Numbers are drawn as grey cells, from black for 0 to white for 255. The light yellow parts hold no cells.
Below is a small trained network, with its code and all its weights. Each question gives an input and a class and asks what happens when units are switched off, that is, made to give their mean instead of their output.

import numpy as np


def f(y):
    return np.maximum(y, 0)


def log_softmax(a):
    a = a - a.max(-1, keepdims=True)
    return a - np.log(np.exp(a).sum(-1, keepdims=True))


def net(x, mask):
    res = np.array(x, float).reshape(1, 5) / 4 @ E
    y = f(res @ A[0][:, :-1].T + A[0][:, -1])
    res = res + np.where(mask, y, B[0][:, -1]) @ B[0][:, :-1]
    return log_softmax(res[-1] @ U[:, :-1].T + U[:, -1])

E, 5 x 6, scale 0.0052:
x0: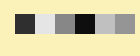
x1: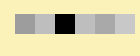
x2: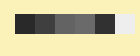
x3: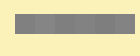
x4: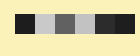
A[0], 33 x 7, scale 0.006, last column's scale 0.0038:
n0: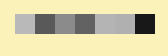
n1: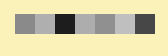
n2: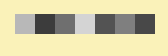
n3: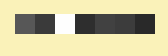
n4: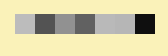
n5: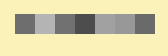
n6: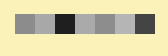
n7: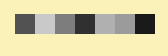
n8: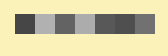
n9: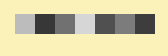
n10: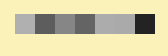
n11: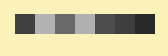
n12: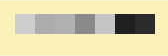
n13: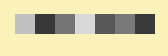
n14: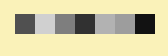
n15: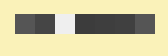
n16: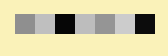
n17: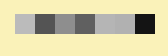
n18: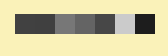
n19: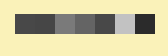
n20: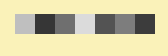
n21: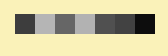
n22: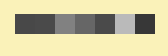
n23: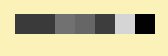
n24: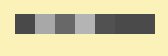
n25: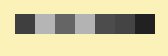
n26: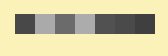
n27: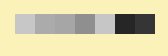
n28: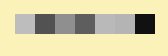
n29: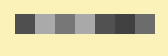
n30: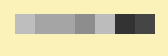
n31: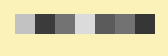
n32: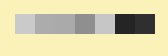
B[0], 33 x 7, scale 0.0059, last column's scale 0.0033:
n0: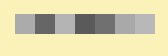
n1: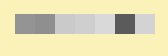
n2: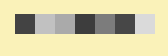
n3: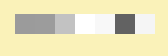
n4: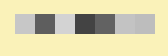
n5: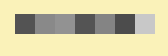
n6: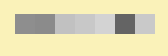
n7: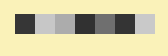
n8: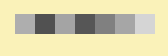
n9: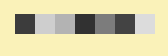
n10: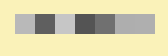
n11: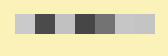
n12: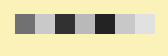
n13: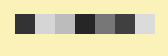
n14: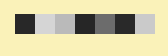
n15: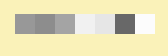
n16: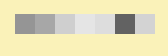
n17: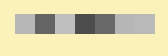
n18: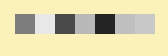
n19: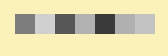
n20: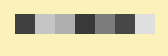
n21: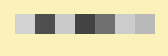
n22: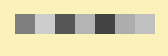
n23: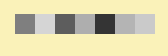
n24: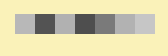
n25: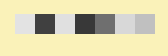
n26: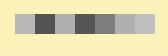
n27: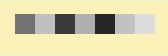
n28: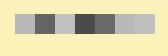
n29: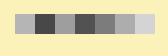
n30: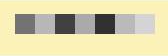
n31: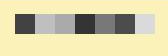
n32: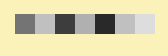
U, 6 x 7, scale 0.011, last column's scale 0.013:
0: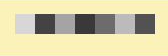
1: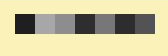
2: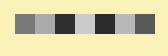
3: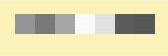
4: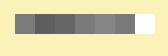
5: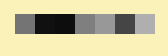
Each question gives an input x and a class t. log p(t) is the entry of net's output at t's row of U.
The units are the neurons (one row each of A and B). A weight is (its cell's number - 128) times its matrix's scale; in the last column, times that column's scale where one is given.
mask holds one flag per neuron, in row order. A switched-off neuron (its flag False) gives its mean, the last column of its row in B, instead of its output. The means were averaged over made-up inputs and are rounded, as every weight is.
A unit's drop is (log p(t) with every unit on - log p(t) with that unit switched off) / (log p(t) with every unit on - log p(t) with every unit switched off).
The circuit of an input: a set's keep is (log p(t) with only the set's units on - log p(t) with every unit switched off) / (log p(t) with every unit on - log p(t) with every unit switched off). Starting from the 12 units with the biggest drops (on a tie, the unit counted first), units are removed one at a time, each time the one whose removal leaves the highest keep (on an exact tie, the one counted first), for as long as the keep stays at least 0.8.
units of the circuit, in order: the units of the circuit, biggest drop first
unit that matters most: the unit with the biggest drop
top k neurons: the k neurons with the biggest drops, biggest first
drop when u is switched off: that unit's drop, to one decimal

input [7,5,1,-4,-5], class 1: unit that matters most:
n14
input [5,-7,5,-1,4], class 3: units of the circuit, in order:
n3, n15
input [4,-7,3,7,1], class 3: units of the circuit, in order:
n3, n15
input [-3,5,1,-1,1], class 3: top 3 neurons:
n16, n1, n6
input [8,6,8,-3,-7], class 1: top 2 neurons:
n14, n7
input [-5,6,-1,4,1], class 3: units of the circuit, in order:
n16, n1
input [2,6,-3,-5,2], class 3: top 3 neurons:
n16, n1, n6
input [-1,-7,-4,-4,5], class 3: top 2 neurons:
n3, n15
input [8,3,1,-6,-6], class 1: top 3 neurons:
n14, n7, n5
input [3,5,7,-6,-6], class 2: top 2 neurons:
n18, n23
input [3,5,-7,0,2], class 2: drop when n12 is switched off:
0.1
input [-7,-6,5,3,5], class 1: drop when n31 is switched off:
0.3
